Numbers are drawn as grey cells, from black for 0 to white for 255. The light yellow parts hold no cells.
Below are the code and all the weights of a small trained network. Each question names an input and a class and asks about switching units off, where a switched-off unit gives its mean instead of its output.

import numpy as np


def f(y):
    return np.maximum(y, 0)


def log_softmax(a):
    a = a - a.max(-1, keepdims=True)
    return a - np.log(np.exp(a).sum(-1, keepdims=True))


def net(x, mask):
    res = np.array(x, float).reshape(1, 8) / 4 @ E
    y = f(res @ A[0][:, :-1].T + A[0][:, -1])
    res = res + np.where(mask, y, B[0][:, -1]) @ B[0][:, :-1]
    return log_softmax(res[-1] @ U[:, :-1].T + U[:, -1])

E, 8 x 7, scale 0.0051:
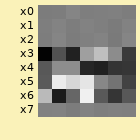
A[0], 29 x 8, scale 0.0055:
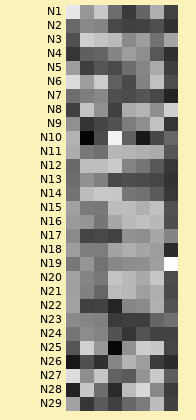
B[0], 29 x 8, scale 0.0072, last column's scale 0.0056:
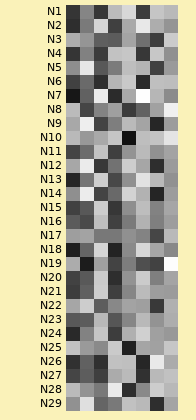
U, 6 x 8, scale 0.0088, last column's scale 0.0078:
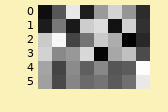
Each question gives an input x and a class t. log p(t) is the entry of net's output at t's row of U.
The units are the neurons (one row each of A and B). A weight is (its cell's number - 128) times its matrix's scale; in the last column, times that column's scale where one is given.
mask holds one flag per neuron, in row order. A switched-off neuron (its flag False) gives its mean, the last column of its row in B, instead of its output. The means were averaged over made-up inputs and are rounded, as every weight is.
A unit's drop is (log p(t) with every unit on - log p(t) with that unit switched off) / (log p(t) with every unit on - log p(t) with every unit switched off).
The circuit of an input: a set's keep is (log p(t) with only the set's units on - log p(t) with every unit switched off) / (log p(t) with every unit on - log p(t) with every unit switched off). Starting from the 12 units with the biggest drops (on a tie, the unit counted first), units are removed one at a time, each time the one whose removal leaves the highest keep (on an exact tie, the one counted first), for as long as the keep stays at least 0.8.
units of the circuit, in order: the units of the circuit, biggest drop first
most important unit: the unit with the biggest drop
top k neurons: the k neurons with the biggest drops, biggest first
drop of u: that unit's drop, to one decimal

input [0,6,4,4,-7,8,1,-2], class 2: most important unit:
N12
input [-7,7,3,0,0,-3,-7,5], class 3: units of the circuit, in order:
[N25, N28]
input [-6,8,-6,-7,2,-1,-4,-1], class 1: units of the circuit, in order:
[N6, N1]
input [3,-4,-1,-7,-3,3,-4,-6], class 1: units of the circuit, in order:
[N6, N27]
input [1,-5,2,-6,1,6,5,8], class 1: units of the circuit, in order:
[N1, N6]
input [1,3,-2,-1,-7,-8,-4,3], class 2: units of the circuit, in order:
[N9, N22]
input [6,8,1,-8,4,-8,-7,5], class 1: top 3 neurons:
[N6, N27, N1]
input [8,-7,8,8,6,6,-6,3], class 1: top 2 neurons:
[N26, N4]
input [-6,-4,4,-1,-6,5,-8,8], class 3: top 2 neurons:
[N28, N25]
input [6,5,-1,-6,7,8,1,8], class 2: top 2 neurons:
[N14, N12]
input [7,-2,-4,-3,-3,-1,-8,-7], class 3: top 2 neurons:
[N25, N28]
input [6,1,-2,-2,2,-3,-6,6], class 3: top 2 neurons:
[N25, N28]
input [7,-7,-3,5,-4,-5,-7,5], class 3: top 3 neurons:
[N28, N25, N8]
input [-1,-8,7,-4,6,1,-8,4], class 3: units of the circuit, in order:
[N25]
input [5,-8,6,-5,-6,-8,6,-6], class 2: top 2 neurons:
[N9, N29]
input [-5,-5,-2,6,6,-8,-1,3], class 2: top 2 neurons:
[N22, N9]
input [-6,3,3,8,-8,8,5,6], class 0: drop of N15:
0.2
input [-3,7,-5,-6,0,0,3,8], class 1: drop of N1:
0.2
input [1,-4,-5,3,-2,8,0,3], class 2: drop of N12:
0.1
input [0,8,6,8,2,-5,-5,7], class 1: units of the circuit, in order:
[N26]
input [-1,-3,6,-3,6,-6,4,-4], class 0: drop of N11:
-0.1
